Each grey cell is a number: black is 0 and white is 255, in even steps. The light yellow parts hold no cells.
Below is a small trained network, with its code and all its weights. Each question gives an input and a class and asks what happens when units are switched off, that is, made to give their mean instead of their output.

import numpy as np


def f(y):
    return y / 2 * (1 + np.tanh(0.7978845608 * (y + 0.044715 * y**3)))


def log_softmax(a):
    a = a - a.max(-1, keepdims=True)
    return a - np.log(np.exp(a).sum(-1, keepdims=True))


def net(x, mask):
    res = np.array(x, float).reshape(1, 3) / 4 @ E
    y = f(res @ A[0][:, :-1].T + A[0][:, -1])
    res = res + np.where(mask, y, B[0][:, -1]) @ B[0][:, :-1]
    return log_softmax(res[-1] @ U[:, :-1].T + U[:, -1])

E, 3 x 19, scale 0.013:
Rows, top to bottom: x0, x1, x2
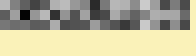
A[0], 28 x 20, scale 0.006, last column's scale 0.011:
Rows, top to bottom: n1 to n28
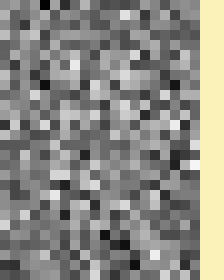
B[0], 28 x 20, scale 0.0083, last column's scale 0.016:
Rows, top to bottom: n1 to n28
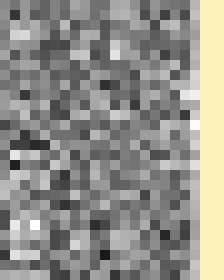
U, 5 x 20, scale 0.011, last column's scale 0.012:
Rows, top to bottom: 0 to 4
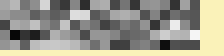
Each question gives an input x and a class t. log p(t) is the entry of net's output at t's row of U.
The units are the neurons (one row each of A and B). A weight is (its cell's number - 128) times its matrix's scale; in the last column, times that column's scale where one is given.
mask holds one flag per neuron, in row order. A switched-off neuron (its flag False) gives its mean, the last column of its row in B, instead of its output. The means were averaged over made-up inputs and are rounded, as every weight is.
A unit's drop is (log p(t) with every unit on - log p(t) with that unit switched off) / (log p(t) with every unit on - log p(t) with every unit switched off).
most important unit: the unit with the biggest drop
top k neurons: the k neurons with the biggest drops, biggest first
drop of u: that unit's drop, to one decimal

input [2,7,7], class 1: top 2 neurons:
n20, n25
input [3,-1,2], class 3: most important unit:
n28
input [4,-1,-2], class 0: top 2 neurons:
n15, n13
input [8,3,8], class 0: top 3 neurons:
n14, n11, n18
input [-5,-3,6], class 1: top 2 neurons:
n25, n27
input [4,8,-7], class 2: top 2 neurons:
n13, n3
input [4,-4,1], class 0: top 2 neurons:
n8, n13
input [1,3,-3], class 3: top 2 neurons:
n24, n25
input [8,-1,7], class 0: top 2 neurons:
n8, n14
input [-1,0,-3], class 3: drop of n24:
0.2
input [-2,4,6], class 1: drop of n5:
0.0
